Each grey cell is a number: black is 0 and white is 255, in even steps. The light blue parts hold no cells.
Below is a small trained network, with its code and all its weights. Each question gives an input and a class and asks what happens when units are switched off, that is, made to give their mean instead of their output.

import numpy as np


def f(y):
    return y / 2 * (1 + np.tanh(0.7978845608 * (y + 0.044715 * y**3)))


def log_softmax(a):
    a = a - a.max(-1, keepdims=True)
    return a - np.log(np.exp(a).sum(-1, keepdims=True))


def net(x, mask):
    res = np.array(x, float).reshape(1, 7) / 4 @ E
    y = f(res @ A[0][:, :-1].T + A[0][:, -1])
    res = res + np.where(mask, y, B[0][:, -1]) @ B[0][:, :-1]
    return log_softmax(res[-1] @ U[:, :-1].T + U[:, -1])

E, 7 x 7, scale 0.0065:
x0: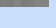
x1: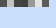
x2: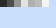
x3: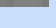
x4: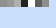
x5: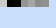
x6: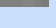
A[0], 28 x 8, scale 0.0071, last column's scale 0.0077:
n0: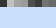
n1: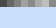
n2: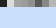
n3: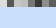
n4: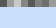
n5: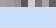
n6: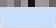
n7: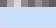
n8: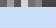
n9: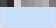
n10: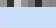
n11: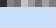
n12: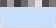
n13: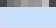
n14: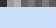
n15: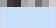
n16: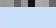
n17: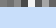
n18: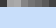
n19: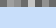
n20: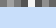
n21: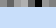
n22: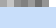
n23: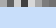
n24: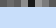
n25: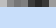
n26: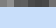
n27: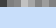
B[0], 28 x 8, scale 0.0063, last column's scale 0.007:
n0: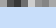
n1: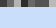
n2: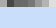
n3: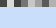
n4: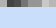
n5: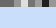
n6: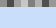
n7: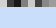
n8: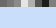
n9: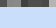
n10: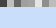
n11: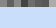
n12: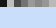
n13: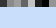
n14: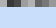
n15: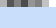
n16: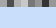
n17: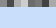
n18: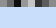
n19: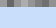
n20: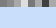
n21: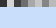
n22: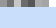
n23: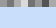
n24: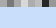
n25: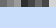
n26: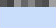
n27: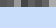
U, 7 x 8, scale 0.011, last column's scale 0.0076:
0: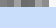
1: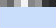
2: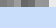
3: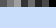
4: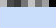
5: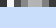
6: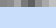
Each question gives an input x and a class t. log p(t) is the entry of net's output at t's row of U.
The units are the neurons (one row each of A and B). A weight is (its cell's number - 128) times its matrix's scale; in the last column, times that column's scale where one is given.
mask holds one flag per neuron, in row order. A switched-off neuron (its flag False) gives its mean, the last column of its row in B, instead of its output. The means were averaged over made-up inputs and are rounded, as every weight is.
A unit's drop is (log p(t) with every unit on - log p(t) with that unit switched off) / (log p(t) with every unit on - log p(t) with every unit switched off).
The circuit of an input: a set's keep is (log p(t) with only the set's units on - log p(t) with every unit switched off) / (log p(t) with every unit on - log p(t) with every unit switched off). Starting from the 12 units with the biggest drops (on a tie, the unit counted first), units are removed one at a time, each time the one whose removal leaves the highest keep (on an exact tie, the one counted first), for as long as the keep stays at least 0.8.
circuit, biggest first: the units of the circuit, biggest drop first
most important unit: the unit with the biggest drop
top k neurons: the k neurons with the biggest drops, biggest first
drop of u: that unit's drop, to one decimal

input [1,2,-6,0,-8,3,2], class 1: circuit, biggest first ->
n24, n16
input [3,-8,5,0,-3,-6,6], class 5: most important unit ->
n21
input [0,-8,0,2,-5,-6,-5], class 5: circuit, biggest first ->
n21, n3
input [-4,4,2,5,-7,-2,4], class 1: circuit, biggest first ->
n24, n16
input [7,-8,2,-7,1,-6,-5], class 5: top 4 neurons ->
n21, n10, n3, n15
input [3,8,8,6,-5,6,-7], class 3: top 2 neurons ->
n1, n13
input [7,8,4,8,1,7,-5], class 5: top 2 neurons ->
n12, n2
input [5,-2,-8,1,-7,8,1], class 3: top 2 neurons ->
n25, n26
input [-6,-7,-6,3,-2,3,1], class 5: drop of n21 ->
0.3
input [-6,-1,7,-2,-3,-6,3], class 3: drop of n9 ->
0.2
